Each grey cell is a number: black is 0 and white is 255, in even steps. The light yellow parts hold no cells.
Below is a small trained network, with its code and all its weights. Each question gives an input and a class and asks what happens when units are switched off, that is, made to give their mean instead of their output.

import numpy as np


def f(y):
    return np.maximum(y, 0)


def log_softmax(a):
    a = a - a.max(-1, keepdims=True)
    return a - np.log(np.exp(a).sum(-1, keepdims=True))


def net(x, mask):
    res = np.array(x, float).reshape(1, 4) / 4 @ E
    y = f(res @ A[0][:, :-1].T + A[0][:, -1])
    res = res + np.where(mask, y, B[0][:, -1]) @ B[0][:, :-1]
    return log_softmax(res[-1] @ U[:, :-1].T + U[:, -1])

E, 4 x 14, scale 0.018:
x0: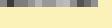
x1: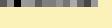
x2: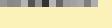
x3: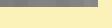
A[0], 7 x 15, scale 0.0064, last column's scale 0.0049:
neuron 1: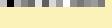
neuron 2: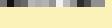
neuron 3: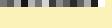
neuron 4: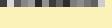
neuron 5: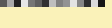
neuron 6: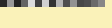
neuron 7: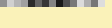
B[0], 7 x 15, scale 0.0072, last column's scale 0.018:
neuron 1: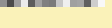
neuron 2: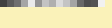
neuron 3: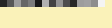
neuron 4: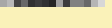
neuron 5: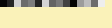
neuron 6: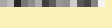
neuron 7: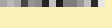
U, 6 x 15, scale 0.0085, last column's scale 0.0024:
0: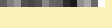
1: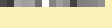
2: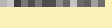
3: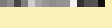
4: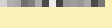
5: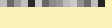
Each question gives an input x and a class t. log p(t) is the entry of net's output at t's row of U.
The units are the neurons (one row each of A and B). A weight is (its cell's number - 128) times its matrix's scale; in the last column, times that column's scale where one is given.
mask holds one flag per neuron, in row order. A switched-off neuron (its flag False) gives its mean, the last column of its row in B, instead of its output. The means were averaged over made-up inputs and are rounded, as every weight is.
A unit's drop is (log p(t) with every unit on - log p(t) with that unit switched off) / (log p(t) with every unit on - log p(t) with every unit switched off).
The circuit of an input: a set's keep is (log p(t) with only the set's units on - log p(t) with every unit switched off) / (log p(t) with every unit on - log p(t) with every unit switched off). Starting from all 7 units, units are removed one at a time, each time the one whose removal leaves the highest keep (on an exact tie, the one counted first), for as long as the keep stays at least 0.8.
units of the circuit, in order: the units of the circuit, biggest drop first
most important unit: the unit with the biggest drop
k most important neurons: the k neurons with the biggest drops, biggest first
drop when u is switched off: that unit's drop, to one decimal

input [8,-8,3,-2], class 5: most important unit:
neuron 1
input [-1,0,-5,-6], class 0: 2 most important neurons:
[neuron 3; neuron 1]
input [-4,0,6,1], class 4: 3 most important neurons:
[neuron 7; neuron 3; neuron 4]
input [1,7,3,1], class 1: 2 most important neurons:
[neuron 5; neuron 7]
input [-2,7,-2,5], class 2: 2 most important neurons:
[neuron 6; neuron 4]
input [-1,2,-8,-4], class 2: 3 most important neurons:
[neuron 6; neuron 5; neuron 4]
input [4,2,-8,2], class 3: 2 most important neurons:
[neuron 6; neuron 5]
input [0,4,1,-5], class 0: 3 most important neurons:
[neuron 5; neuron 1; neuron 2]
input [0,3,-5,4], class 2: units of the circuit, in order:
[neuron 4; neuron 6]
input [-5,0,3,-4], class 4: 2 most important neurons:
[neuron 3; neuron 7]
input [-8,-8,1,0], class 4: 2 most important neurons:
[neuron 7; neuron 5]
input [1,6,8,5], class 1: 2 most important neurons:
[neuron 5; neuron 4]
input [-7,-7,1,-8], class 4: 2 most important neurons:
[neuron 7; neuron 5]
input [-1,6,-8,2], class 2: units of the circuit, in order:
[neuron 4]
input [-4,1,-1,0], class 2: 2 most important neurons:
[neuron 5; neuron 3]
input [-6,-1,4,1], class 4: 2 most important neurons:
[neuron 7; neuron 3]
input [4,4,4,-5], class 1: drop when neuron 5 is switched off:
0.1
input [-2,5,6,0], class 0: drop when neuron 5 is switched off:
0.2
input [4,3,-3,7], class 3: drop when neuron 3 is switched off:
0.0
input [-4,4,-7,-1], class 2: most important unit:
neuron 6
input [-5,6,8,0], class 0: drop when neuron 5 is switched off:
0.6
